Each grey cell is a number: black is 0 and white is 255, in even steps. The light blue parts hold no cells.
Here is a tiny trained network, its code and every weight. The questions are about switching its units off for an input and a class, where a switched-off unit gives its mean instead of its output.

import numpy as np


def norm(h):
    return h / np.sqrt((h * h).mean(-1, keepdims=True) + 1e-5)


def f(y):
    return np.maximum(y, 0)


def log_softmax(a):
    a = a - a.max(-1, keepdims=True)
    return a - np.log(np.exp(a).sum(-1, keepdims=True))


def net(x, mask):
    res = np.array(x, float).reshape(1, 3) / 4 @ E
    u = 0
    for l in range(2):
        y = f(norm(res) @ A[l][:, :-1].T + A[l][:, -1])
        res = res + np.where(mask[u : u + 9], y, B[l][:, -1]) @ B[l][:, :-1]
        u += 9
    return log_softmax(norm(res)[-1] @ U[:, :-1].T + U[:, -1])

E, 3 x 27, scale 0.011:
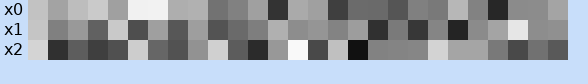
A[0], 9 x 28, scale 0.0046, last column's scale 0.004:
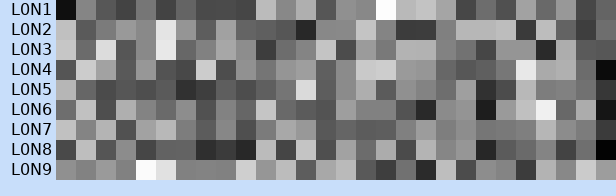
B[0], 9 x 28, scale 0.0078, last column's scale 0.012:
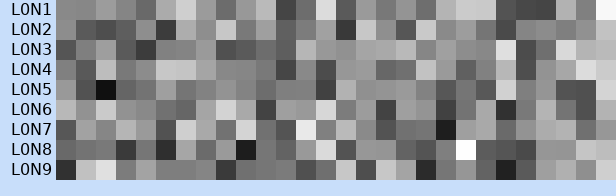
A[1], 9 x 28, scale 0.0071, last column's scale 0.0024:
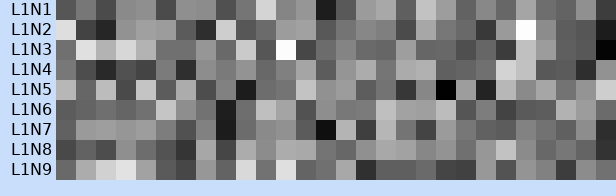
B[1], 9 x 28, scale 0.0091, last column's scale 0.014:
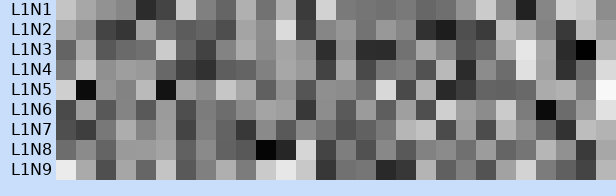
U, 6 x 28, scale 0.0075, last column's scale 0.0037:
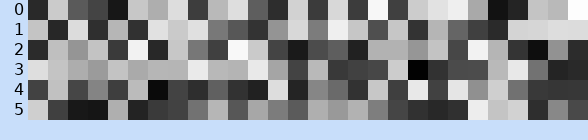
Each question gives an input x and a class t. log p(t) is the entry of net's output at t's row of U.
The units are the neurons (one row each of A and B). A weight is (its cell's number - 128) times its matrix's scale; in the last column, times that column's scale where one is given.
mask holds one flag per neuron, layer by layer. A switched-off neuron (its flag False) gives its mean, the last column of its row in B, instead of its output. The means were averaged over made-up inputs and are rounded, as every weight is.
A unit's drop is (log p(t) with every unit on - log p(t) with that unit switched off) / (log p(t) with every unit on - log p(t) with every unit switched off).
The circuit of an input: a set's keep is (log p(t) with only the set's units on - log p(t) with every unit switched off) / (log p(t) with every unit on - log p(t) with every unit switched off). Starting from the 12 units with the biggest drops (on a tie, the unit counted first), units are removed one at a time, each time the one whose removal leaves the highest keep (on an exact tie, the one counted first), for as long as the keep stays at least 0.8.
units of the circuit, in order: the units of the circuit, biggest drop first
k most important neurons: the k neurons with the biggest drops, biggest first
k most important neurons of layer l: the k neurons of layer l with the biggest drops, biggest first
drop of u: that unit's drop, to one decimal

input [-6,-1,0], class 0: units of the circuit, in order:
[L0N1]
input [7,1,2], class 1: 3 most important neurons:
[L0N2 L0N1 L0N7]
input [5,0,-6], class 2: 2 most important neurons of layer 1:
[L1N7 L1N5]
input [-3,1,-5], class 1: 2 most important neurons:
[L0N8 L0N6]
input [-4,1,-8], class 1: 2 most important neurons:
[L0N8 L0N6]
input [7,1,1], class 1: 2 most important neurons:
[L0N2 L0N1]
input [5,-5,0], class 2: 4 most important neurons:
[L0N9 L0N1 L0N8 L0N4]
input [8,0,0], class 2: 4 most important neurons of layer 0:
[L0N9 L0N1 L0N8 L0N6]
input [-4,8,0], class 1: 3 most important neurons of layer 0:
[L0N8 L0N4 L0N6]
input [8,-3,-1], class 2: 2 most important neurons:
[L0N1 L0N9]
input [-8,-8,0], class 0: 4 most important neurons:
[L0N1 L1N1 L1N6 L1N3]
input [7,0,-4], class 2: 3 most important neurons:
[L0N9 L1N7 L1N5]
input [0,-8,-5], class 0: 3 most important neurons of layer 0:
[L0N1 L0N9 L0N6]
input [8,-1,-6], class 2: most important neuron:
[L1N7]
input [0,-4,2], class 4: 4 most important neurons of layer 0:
[L0N1 L0N9 L0N8 L0N4]
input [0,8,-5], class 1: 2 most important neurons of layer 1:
[L1N5 L1N4]
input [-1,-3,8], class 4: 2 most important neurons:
[L0N1 L1N4]
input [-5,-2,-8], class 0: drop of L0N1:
0.2
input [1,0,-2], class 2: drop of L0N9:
0.2
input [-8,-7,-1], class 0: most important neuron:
[L0N1]
